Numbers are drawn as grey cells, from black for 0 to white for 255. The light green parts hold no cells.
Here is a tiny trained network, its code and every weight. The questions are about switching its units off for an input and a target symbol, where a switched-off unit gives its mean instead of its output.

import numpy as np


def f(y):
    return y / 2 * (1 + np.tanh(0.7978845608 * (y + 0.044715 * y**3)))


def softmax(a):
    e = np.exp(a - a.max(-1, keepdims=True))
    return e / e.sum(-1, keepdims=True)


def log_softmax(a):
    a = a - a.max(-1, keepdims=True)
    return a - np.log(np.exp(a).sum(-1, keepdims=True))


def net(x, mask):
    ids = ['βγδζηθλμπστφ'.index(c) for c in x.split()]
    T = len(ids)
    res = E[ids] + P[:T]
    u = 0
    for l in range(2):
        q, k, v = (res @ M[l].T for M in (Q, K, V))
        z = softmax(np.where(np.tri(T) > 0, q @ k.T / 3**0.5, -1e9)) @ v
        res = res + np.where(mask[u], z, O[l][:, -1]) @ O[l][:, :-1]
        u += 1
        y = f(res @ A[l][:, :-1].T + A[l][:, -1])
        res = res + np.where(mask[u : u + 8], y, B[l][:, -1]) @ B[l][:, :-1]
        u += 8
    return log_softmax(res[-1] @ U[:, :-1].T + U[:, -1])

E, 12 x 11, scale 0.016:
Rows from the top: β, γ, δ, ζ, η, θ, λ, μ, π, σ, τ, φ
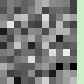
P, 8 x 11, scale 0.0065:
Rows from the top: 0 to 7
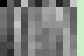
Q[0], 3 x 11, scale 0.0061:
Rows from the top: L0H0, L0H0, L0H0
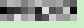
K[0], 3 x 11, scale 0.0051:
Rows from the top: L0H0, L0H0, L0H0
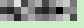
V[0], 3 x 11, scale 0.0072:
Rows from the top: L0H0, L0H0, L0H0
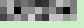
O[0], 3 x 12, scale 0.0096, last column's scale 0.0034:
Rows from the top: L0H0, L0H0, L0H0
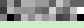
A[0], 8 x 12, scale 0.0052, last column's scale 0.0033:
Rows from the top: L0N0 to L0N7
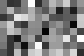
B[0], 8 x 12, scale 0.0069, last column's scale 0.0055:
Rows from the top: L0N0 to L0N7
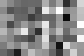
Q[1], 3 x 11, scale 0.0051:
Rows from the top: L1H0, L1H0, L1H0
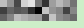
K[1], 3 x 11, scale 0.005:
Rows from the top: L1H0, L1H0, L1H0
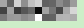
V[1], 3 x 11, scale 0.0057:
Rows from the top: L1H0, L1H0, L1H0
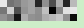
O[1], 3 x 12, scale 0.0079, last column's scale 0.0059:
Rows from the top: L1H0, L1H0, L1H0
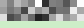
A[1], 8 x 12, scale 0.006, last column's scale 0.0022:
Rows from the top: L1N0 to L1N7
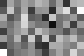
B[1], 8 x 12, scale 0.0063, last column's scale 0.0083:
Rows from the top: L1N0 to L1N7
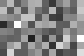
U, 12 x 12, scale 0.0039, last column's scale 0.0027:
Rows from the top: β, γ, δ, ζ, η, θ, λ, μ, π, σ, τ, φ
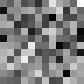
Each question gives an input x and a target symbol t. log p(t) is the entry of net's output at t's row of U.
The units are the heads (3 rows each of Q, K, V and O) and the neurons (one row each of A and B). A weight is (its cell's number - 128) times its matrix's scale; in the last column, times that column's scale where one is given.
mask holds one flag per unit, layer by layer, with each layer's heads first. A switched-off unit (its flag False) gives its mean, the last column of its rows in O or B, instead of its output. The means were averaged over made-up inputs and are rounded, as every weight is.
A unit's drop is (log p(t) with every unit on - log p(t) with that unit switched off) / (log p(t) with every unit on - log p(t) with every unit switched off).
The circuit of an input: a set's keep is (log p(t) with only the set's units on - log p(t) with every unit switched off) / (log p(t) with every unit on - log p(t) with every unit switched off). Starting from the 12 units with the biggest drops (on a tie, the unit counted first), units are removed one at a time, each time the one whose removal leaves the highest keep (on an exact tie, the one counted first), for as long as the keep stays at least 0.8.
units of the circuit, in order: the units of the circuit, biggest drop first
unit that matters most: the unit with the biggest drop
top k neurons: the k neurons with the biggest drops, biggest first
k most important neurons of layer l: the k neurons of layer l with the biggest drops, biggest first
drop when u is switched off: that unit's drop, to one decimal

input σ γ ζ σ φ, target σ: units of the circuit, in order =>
(L0H0, L0N4, L1H0)
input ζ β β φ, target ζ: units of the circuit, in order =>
(L1H0, L0H0, L1N5, L1N7)
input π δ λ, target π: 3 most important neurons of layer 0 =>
(L0N0, L0N5, L0N1)
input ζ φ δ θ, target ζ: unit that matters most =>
L1H0
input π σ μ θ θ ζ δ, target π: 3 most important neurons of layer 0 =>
(L0N0, L0N1, L0N2)
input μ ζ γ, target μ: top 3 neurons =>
(L1N2, L0N0, L0N5)
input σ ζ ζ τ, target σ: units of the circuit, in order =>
(L0H0, L1H0, L0N4)
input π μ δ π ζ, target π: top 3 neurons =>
(L0N0, L0N2, L1N2)
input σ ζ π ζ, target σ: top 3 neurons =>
(L0N4, L0N1, L0N5)
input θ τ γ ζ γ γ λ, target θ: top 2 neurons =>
(L0N2, L0N3)
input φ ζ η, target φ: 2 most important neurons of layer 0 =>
(L0N7, L0N6)
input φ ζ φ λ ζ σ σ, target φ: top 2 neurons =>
(L0N3, L0N1)
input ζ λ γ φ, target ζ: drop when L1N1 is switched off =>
0.0
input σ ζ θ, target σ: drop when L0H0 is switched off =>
1.1
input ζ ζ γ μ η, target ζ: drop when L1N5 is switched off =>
0.2
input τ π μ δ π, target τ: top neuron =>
(L0N0)
